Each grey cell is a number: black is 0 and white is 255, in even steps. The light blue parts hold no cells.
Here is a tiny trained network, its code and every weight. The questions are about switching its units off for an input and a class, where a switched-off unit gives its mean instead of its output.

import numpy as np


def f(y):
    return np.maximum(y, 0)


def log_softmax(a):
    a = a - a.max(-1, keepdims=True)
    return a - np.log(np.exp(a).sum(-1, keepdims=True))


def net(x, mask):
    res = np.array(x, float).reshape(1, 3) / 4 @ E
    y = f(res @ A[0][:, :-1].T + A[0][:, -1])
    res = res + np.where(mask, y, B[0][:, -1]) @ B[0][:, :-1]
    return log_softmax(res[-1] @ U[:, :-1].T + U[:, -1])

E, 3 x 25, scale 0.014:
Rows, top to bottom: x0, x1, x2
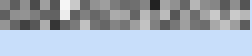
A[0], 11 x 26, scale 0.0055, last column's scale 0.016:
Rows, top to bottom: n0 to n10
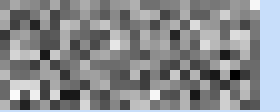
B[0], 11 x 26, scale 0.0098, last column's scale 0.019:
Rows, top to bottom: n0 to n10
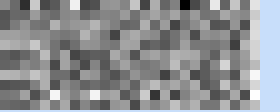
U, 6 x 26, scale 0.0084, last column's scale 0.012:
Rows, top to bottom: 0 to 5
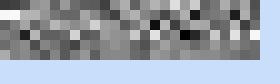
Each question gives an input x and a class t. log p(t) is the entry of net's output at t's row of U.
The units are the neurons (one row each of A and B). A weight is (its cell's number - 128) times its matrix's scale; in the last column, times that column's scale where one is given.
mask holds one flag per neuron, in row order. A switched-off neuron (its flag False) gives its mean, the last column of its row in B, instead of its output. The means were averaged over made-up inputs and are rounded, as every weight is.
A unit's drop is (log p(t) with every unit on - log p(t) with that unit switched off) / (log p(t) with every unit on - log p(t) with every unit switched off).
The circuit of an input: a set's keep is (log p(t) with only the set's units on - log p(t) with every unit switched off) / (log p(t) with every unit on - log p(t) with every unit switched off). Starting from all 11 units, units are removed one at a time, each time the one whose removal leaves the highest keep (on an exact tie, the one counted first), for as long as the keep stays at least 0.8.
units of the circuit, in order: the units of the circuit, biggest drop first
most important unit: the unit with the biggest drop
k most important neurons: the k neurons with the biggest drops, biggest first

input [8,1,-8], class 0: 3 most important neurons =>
n9; n8; n5
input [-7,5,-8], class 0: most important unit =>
n8
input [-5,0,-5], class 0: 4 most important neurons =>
n8; n5; n2; n0
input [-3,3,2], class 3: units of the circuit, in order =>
n7; n5
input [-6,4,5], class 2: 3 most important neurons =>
n9; n8; n5
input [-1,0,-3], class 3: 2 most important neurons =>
n10; n6
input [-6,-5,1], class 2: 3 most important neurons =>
n9; n4; n3
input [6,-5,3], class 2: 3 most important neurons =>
n2; n4; n3
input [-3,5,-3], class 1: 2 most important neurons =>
n4; n3
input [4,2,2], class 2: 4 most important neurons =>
n0; n2; n7; n8
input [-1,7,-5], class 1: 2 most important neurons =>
n3; n4
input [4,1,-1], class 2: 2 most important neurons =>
n0; n2
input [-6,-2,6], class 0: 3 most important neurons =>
n10; n6; n1
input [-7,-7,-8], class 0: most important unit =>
n8
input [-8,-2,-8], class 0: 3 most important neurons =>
n8; n5; n2
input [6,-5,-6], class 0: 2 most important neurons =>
n9; n8
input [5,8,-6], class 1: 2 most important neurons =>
n3; n4
